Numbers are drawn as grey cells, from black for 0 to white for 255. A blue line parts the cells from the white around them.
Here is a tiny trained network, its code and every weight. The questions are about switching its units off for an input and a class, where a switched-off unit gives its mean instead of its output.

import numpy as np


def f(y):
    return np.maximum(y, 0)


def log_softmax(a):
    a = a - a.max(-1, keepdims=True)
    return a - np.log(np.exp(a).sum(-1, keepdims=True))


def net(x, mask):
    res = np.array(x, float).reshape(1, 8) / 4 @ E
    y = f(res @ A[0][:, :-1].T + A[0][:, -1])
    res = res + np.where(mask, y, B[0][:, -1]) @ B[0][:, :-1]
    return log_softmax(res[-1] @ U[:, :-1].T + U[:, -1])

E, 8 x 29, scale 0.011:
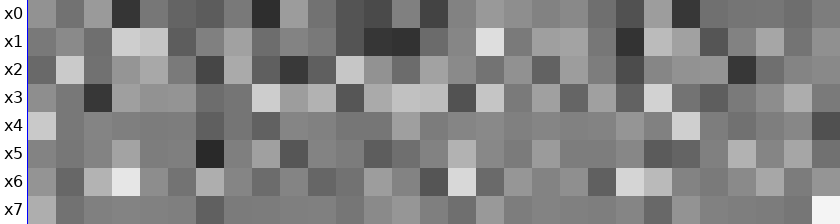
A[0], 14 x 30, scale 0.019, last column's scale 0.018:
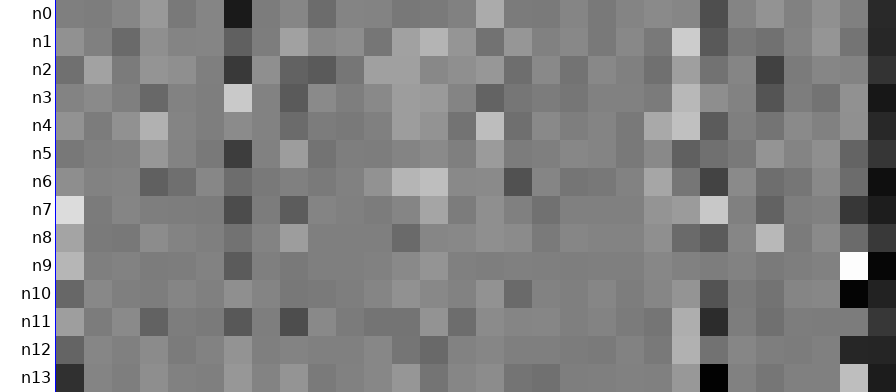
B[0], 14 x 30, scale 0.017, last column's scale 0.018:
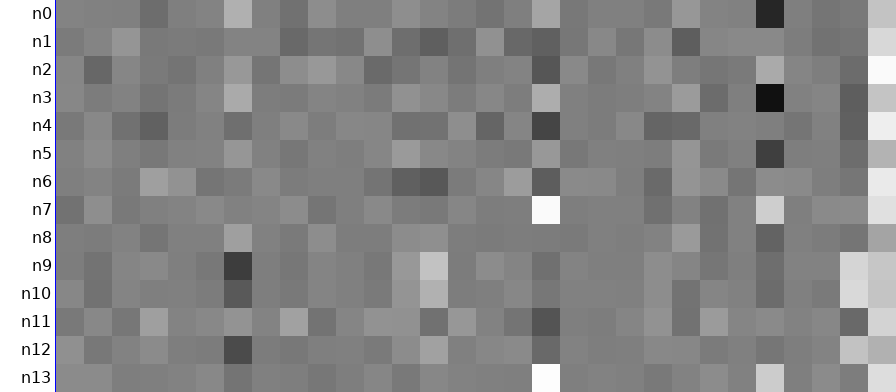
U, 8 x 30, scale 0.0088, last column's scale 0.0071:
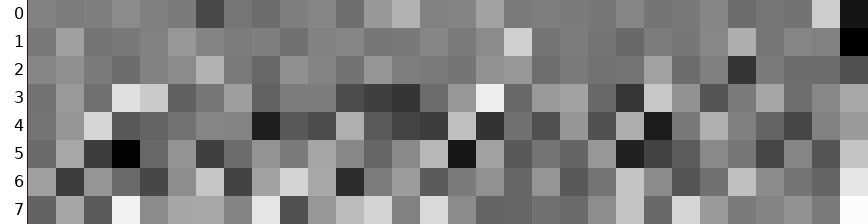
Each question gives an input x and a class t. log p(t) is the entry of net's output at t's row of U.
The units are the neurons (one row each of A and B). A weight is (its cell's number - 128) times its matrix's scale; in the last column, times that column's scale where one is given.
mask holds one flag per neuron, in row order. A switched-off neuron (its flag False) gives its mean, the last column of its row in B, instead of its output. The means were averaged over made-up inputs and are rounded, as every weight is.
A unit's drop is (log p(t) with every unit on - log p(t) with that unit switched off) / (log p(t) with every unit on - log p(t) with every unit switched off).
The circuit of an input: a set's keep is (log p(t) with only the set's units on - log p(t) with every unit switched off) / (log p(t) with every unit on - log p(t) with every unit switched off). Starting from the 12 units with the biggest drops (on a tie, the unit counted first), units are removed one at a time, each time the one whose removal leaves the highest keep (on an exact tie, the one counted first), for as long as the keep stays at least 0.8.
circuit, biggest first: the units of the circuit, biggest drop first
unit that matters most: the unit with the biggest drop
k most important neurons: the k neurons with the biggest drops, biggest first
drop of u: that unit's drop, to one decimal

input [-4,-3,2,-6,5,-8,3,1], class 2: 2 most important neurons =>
n3; n1
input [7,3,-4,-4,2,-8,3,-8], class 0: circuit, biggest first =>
n10
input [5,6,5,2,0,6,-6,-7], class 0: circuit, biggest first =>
n12; n10
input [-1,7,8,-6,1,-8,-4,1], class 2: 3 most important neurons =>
n3; n6; n1
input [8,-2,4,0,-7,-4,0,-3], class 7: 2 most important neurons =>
n11; n7
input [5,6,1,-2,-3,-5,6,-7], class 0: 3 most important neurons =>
n12; n10; n6
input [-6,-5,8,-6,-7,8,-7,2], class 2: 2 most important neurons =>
n0; n5
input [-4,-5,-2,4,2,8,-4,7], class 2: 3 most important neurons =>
n0; n5; n8
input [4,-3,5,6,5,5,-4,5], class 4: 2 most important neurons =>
n1; n4
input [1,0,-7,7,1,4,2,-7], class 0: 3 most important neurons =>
n10; n12; n2
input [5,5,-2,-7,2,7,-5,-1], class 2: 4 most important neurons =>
n1; n0; n6; n4
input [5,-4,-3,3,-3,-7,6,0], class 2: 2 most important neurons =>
n3; n2
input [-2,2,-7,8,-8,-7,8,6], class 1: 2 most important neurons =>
n13; n2
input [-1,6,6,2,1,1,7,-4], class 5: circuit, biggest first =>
n4; n6
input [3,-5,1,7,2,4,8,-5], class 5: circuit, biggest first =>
n4
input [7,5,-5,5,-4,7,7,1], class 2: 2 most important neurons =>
n0; n8
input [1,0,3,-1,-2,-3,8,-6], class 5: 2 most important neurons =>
n4; n9
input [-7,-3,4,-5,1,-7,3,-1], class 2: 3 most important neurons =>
n3; n11; n1
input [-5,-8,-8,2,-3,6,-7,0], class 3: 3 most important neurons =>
n6; n2; n4
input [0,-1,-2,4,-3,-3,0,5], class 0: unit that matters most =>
n2
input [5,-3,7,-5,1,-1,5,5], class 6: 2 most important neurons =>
n2; n1
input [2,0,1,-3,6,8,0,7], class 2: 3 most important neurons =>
n0; n5; n10
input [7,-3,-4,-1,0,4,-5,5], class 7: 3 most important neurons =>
n11; n4; n2
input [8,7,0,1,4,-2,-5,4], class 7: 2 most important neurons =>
n11; n6
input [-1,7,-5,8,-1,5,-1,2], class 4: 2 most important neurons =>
n1; n6
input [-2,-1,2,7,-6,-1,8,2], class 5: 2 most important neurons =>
n4; n7
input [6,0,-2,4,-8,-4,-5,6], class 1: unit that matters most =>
n13
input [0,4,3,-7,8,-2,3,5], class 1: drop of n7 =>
0.9
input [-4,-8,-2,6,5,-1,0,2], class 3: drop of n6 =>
0.9
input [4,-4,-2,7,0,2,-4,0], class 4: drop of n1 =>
0.7
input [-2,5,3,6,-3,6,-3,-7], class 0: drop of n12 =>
0.5
